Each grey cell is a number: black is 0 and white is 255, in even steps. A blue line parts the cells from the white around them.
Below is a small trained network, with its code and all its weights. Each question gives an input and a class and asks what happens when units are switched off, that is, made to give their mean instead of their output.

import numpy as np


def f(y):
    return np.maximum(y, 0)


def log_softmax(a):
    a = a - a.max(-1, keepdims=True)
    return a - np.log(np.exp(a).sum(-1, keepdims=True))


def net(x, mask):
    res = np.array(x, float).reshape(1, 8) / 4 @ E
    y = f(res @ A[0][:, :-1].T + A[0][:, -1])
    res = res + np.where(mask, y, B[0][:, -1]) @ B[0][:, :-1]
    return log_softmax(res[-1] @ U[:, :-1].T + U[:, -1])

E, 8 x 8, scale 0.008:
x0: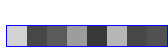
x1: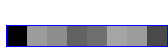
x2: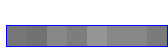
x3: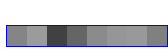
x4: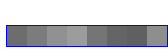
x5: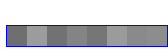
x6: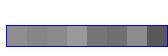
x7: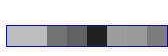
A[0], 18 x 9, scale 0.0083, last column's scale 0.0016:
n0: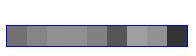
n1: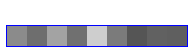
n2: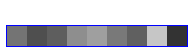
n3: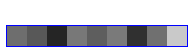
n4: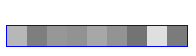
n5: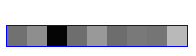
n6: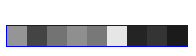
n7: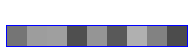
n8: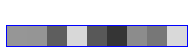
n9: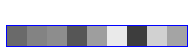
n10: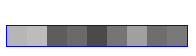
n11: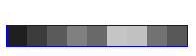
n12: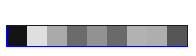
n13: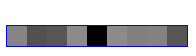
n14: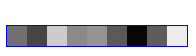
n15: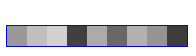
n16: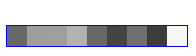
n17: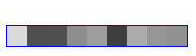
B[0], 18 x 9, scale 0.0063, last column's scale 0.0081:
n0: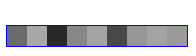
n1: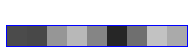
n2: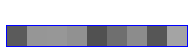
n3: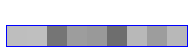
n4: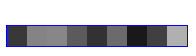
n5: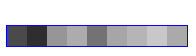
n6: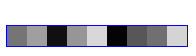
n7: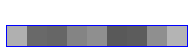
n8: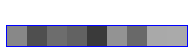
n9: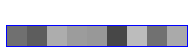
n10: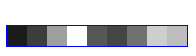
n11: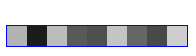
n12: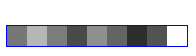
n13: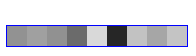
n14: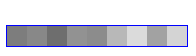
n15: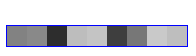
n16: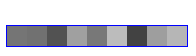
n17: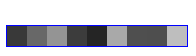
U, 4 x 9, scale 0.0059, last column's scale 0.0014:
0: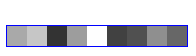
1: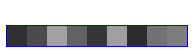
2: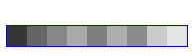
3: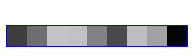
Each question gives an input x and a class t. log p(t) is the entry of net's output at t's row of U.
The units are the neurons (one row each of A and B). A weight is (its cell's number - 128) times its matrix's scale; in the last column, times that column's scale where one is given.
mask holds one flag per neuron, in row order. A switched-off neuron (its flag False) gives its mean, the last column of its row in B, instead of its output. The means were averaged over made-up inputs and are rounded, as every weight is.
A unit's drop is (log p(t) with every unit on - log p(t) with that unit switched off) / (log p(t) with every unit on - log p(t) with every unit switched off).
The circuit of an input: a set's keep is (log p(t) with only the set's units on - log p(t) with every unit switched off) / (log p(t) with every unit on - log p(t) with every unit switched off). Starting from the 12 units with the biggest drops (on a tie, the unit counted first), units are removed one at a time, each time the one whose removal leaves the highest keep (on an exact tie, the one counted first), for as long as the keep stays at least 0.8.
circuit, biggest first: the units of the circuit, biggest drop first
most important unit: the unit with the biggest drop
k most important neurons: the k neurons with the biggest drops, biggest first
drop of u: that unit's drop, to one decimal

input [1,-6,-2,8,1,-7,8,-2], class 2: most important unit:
n12
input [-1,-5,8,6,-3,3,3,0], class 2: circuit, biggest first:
[n12 n6]
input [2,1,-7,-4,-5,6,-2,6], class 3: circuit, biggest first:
[n10 n13 n12]
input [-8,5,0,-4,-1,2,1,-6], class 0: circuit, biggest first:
[n12 n15]
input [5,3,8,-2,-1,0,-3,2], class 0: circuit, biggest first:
[n6 n17]
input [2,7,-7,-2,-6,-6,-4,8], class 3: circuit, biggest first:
[n13 n10]
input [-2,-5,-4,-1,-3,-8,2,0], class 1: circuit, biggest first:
[n17 n4]
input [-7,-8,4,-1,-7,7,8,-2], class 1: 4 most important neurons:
[n17 n4 n6 n13]
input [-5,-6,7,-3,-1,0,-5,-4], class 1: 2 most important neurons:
[n4 n17]
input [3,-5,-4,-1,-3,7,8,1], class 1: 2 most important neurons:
[n17 n8]
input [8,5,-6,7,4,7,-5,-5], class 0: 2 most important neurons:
[n6 n3]
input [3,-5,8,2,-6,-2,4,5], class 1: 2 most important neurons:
[n17 n15]
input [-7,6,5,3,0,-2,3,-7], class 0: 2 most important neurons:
[n12 n15]
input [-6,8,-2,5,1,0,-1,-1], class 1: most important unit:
n11
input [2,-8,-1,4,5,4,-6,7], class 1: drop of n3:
-0.1
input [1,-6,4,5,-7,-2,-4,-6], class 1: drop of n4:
0.2
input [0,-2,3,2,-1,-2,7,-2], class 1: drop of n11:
-0.2
